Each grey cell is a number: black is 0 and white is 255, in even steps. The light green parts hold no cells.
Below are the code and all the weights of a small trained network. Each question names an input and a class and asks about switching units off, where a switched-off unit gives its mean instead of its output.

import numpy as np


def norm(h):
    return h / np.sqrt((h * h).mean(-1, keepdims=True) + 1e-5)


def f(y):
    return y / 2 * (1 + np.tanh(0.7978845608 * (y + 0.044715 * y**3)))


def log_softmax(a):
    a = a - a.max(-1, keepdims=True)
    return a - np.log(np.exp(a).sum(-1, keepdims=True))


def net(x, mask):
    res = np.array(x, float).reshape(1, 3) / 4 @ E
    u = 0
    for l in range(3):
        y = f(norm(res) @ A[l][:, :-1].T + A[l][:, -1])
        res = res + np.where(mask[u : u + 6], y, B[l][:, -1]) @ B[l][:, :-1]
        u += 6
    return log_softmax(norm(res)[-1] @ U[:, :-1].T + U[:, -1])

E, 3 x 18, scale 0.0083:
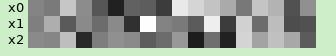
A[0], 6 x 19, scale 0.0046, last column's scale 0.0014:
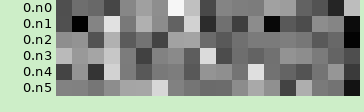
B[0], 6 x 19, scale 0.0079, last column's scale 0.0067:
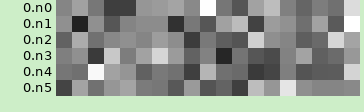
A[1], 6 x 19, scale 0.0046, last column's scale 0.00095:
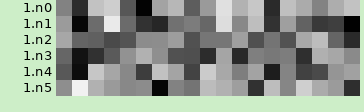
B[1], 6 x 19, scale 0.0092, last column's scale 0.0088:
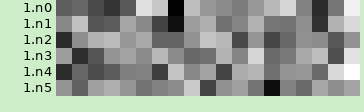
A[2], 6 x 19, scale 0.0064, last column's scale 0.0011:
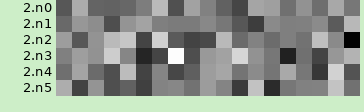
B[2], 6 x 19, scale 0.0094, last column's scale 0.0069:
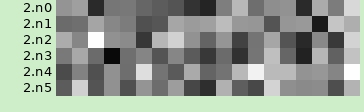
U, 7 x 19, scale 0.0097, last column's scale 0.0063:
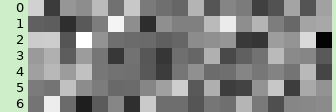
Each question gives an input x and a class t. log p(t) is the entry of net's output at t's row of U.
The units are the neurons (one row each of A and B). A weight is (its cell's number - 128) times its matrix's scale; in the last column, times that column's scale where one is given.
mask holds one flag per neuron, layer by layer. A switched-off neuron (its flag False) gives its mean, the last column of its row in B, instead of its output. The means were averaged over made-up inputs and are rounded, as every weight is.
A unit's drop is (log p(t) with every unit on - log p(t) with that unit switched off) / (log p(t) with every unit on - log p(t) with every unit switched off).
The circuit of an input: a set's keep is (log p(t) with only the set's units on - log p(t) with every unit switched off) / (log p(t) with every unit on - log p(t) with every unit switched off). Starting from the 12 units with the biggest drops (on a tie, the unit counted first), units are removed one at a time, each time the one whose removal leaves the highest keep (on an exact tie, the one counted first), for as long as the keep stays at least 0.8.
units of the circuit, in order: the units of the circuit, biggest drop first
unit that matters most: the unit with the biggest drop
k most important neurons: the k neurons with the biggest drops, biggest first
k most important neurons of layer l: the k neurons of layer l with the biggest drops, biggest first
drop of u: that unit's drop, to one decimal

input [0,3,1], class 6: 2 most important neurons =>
[0.n1; 1.n0]
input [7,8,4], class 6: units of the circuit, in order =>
[2.n3; 1.n0]
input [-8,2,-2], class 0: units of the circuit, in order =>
[1.n4; 2.n4]
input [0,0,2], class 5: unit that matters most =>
1.n3
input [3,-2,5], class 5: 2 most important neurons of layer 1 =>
[1.n1; 1.n0]
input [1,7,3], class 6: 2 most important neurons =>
[1.n0; 2.n3]
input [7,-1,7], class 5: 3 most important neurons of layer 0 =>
[0.n2; 0.n3; 0.n5]
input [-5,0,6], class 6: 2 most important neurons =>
[0.n1; 0.n4]
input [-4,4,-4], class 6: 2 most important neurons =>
[1.n0; 0.n0]
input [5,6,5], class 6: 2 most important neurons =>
[1.n0; 2.n3]
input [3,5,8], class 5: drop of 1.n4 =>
0.1
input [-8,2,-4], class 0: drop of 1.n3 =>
0.1
